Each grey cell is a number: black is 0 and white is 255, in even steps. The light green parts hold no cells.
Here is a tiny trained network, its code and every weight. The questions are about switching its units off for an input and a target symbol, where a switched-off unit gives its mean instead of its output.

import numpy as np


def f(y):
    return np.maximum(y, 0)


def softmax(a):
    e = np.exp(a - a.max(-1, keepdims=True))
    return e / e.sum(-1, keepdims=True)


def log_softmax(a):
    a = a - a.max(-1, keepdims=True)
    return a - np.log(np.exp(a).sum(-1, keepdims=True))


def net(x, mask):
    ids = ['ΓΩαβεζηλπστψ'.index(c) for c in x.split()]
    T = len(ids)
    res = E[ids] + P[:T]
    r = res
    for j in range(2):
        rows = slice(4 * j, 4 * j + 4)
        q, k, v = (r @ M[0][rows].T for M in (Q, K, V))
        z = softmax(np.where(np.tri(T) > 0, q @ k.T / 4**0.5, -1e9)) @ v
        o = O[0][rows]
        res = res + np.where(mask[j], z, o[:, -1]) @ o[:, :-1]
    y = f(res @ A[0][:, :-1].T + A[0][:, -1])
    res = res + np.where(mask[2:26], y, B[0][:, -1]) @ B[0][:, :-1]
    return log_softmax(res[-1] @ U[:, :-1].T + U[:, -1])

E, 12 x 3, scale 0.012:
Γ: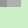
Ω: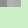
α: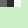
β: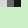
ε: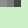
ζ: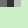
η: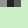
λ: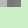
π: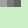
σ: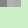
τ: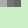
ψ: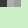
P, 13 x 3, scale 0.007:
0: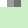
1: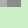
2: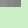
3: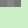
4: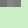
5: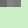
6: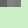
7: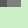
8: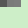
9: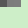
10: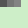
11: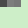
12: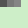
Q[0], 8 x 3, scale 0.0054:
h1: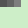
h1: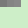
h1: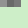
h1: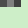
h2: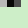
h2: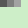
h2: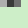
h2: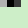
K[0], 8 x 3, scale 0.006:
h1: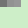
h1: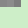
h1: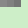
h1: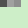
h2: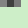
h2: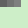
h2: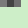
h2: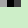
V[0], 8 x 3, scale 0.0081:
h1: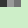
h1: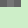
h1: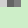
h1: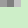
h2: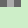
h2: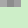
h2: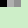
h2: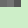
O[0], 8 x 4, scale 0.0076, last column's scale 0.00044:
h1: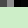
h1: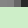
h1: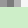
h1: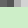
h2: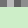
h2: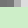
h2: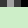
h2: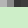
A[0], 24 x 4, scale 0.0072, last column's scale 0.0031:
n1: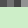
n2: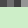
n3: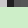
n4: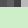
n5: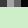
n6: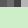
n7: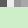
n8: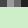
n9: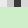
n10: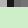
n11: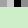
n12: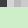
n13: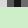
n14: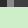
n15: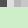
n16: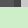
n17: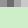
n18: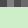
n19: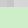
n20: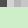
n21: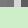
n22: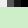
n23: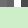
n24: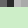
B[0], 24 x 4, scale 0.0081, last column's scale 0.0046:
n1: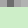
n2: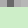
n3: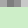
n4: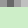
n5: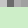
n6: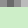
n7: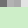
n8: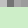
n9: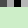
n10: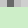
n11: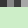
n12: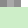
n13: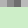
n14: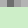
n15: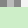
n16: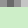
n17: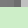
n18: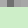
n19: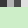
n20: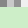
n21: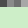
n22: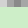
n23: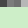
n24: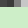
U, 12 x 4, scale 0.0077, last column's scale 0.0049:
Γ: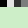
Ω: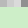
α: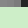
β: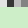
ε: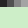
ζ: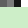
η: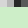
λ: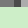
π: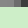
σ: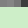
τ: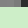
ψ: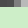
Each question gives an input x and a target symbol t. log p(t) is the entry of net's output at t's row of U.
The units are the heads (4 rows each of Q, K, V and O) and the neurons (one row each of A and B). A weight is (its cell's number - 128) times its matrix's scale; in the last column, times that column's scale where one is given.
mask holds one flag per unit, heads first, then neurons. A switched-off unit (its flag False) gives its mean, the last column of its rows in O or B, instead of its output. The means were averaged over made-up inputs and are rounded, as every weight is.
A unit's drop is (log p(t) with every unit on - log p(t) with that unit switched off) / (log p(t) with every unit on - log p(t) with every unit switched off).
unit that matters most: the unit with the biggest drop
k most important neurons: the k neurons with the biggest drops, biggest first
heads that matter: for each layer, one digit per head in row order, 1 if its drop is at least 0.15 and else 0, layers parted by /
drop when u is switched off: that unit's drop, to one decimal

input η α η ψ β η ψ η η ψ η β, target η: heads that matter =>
01
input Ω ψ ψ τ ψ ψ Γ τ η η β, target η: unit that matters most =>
n22
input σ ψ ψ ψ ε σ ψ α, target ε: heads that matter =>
00
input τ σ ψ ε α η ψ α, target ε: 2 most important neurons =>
[n24; n23]
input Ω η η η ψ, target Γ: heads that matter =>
10
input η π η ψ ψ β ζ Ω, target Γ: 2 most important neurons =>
[n19; n10]
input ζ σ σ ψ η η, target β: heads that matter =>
00
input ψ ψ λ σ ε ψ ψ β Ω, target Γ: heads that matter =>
00
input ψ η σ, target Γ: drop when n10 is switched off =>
0.1
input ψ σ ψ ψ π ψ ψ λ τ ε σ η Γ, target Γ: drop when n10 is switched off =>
0.1
